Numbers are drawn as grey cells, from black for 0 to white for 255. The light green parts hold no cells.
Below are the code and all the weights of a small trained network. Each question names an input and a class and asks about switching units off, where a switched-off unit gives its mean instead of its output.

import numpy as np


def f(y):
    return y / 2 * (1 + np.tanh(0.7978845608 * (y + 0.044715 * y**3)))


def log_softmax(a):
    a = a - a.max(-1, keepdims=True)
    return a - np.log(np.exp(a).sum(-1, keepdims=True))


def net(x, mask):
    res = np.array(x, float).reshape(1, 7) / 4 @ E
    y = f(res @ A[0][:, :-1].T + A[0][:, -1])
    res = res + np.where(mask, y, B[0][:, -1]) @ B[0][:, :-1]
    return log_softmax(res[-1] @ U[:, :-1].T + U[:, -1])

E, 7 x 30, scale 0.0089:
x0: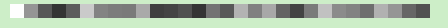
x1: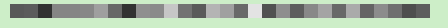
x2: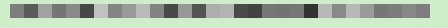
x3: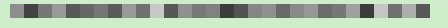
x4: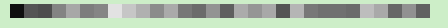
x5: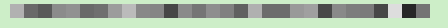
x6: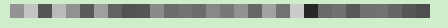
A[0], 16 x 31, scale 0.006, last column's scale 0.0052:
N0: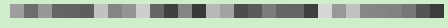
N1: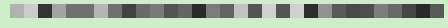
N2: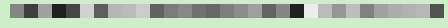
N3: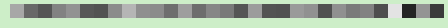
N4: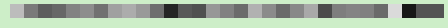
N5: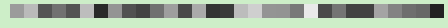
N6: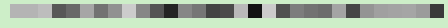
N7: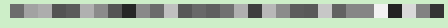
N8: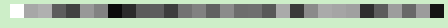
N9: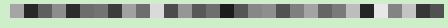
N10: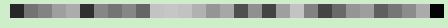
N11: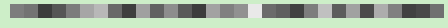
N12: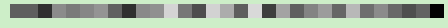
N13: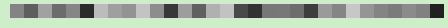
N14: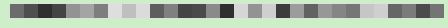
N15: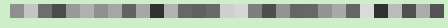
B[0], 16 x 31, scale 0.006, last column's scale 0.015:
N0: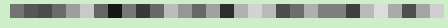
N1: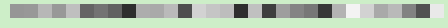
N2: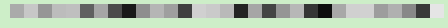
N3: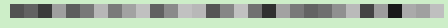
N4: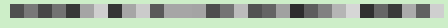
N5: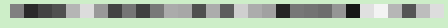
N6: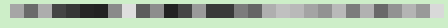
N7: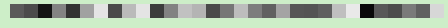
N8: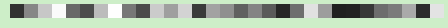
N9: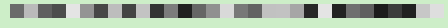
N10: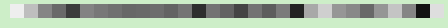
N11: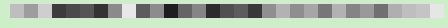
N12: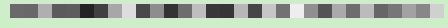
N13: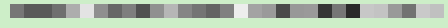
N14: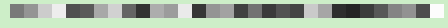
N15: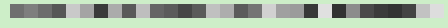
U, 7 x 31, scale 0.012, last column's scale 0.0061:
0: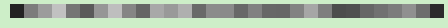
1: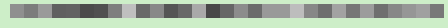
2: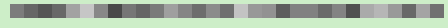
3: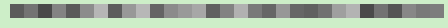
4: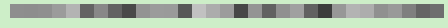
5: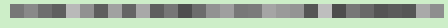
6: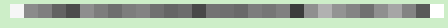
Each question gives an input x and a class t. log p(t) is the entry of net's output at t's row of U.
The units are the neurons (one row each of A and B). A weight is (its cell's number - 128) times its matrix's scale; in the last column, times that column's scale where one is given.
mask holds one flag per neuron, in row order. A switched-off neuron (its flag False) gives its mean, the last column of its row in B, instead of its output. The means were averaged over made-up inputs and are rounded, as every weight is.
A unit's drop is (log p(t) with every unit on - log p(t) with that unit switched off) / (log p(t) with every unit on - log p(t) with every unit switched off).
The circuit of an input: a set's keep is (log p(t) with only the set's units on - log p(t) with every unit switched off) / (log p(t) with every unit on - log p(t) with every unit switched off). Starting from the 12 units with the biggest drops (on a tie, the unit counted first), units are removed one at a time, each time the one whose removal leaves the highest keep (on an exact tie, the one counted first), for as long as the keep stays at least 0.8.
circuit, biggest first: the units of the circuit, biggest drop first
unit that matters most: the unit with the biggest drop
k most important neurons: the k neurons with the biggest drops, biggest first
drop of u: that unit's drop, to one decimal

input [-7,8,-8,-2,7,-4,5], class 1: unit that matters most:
N12
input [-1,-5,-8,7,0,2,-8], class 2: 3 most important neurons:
[N5 N1 N15]
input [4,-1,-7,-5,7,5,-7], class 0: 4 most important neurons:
[N14 N1 N0 N13]
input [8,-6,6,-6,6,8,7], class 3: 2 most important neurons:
[N4 N3]
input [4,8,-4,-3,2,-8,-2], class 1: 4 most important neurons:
[N11 N12 N4 N3]
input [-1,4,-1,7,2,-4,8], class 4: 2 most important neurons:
[N1 N15]
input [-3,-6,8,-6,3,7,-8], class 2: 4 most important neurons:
[N13 N1 N0 N7]
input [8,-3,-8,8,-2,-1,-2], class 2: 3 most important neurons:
[N5 N15 N10]
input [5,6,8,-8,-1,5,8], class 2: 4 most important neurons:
[N0 N13 N2 N9]
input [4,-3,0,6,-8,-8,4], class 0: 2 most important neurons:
[N8 N4]
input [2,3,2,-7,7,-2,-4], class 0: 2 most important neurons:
[N14 N9]
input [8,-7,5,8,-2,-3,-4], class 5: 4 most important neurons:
[N9 N11 N12 N10]
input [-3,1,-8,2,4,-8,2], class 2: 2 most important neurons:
[N5 N4]
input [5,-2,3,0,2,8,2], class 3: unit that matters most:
N4
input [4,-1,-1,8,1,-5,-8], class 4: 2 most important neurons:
[N2 N15]
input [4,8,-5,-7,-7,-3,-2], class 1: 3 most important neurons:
[N11 N12 N14]
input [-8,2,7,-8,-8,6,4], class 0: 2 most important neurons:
[N9 N8]
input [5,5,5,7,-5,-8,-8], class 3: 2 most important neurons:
[N7 N1]
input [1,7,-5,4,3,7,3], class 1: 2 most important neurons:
[N11 N12]
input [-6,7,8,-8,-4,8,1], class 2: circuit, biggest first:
[N13]
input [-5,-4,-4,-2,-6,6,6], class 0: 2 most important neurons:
[N2 N7]
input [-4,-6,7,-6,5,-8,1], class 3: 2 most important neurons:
[N7 N5]
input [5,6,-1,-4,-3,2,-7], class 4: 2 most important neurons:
[N2 N6]
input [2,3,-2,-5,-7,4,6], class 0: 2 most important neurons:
[N8 N2]
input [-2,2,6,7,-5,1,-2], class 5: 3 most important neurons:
[N9 N5 N14]
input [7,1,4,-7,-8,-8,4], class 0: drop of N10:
0.1
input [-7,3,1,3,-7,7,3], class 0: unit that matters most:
N7
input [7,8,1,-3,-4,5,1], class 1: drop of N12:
0.5
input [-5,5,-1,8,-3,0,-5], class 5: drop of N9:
1.0
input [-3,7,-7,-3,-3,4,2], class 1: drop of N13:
0.2
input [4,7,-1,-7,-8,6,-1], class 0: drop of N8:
1.8
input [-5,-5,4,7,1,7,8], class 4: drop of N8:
0.0
